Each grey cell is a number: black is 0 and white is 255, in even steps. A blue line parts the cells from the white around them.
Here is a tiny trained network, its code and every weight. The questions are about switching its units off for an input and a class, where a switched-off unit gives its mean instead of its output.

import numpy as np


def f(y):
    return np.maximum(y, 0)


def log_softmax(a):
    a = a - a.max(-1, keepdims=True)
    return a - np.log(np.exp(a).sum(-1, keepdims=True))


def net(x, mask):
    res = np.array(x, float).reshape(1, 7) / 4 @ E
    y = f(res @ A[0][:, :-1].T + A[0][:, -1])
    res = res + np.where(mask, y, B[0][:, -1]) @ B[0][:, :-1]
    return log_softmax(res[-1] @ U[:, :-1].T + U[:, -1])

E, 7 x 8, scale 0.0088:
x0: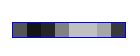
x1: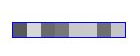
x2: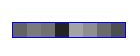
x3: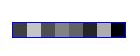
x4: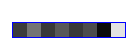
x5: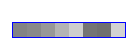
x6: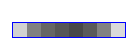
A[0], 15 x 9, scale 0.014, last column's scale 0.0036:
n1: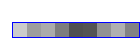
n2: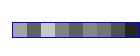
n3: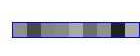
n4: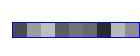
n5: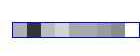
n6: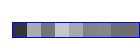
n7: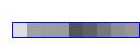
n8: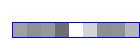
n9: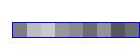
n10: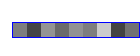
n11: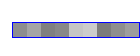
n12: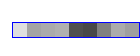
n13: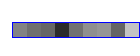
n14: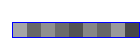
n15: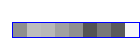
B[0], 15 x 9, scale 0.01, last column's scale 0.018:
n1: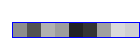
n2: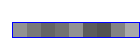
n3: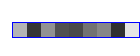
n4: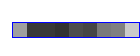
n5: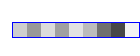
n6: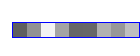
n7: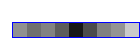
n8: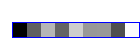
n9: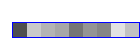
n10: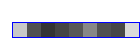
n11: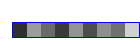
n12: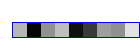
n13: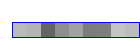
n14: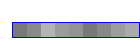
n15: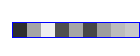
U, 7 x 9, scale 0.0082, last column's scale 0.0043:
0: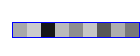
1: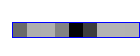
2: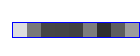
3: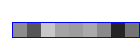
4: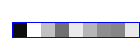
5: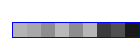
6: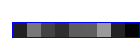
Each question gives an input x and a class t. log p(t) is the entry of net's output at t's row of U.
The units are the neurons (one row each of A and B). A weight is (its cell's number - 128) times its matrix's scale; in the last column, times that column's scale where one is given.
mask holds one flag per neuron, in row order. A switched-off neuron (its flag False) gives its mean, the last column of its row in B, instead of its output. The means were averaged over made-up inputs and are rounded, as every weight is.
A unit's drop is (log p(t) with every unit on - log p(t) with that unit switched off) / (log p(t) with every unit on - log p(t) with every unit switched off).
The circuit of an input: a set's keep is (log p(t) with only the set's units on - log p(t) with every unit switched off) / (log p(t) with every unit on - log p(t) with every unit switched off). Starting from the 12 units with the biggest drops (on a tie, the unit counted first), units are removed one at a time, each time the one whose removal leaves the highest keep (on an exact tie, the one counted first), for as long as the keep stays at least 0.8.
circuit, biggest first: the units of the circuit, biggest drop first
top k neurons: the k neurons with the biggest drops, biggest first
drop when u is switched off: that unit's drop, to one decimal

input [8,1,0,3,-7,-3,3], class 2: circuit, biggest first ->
(n10)
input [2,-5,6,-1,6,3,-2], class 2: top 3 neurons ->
(n8, n11, n15)
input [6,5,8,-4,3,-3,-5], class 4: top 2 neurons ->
(n12, n4)
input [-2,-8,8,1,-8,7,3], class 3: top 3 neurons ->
(n5, n4, n15)
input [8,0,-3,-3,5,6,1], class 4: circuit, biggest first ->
(n12, n3)
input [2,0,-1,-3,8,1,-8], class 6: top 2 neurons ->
(n1, n12)
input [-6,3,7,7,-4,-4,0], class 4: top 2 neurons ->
(n12, n1)
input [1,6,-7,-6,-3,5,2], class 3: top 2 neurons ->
(n12, n15)
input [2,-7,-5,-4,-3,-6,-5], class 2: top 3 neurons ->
(n10, n8, n2)
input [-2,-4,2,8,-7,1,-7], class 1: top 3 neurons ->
(n9, n3, n15)
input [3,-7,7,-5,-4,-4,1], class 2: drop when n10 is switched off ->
0.2
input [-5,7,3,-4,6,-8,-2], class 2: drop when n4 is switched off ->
0.2
